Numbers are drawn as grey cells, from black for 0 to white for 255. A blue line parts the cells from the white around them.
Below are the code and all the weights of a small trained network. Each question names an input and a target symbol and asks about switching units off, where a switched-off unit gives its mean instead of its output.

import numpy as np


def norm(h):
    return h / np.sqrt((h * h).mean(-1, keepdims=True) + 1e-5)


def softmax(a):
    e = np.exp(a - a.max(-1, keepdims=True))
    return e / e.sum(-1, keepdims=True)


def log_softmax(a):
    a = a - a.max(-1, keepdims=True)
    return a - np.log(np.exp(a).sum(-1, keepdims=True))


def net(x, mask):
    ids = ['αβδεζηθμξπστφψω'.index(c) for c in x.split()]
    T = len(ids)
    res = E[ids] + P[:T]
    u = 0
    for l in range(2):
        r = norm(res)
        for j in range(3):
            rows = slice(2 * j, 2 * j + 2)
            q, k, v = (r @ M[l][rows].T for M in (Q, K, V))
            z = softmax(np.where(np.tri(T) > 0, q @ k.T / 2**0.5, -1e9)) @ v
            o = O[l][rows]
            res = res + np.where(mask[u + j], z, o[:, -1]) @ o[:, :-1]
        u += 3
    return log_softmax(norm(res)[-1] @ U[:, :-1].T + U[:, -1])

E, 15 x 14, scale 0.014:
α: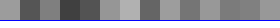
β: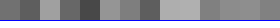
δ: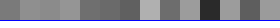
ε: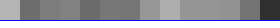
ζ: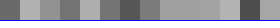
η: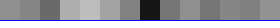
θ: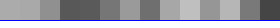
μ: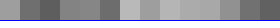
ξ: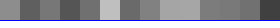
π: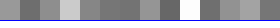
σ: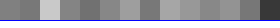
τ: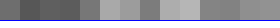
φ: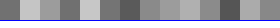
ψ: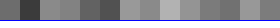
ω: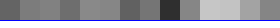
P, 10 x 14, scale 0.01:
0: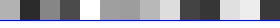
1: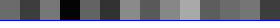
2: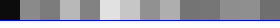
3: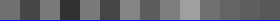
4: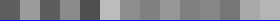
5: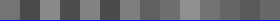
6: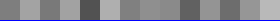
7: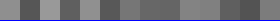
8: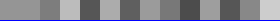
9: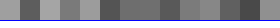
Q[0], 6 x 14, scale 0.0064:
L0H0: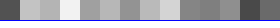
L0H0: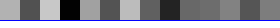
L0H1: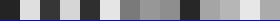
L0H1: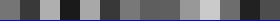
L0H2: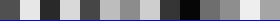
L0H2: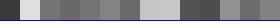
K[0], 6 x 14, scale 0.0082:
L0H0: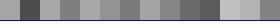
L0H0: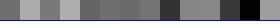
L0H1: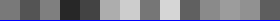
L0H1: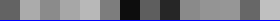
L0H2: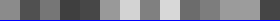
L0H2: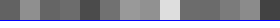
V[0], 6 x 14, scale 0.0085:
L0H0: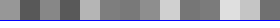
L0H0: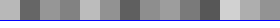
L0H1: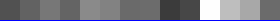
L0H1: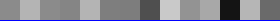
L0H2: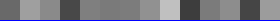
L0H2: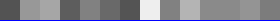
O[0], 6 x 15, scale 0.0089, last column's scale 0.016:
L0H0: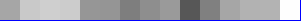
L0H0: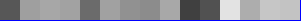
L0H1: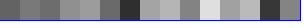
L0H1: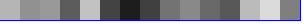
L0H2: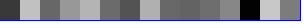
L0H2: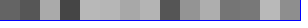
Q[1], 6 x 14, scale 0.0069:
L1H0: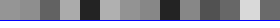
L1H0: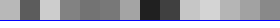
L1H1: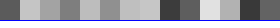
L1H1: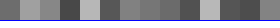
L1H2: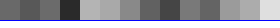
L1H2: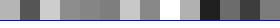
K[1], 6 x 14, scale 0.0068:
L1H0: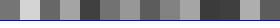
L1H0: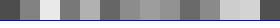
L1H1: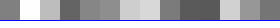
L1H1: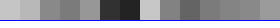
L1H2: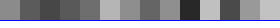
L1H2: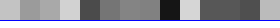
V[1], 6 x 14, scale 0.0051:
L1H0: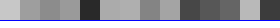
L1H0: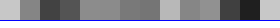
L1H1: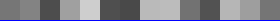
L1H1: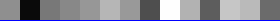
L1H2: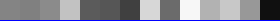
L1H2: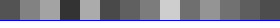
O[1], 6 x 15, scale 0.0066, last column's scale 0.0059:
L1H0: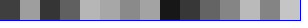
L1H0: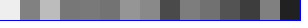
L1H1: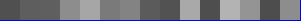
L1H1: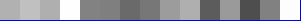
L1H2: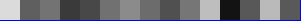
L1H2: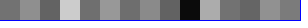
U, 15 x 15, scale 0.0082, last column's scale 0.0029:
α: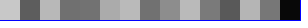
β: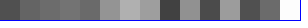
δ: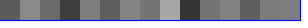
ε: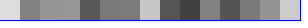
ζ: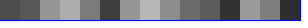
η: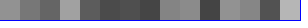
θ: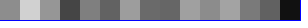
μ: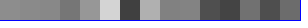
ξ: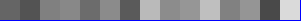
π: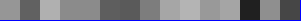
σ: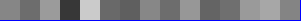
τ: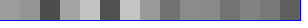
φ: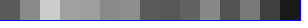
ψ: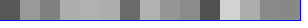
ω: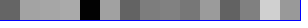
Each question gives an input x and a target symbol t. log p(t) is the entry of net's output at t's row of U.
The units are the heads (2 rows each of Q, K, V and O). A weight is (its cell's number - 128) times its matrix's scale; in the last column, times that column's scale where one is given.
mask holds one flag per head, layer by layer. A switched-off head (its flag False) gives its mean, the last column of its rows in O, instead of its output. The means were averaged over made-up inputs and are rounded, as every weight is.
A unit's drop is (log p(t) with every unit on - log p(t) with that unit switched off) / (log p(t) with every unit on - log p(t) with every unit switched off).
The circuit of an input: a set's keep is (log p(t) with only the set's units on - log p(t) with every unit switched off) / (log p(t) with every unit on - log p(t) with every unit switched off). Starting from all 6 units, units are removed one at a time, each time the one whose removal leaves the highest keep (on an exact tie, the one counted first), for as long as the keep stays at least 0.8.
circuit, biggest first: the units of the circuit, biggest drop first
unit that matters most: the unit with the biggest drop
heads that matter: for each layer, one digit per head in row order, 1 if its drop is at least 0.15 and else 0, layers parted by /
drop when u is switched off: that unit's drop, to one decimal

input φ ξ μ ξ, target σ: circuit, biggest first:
[L0H1 L0H0]
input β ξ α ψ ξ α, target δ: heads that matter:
101 / 011
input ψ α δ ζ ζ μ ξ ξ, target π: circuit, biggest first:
[L1H0 L0H0 L0H2]
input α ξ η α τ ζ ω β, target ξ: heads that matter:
110 / 000
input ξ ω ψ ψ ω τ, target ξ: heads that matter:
010 / 000
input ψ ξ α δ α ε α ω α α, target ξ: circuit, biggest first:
[L0H1]
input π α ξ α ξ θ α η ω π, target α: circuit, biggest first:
[L0H0 L0H2]
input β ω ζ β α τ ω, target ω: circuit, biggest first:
[L0H1 L1H2 L0H0]
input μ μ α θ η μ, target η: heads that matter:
001 / 000
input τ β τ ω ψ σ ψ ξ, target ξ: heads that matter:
010 / 000
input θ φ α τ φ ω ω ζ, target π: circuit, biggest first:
[L0H0 L1H0]
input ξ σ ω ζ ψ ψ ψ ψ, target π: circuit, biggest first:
[L0H0 L1H0 L0H2]
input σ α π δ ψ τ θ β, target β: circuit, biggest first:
[L0H1 L0H0]
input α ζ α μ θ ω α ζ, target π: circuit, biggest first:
[L1H0 L0H0]
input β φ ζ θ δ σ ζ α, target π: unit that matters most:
L0H2
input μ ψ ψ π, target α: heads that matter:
001 / 000
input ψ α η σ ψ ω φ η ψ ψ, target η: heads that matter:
101 / 000
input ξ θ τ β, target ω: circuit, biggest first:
[L0H0 L1H1 L1H2 L1H0]
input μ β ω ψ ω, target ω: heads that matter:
110 / 001
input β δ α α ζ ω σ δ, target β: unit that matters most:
L0H1
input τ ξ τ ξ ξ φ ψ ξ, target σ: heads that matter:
010 / 000
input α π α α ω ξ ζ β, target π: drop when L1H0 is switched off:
0.5
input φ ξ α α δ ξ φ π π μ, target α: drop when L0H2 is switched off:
0.6
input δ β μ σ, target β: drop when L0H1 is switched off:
0.7
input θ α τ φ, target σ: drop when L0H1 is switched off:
0.4
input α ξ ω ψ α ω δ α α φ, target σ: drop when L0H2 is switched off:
0.0
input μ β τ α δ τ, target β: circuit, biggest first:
[L0H1]
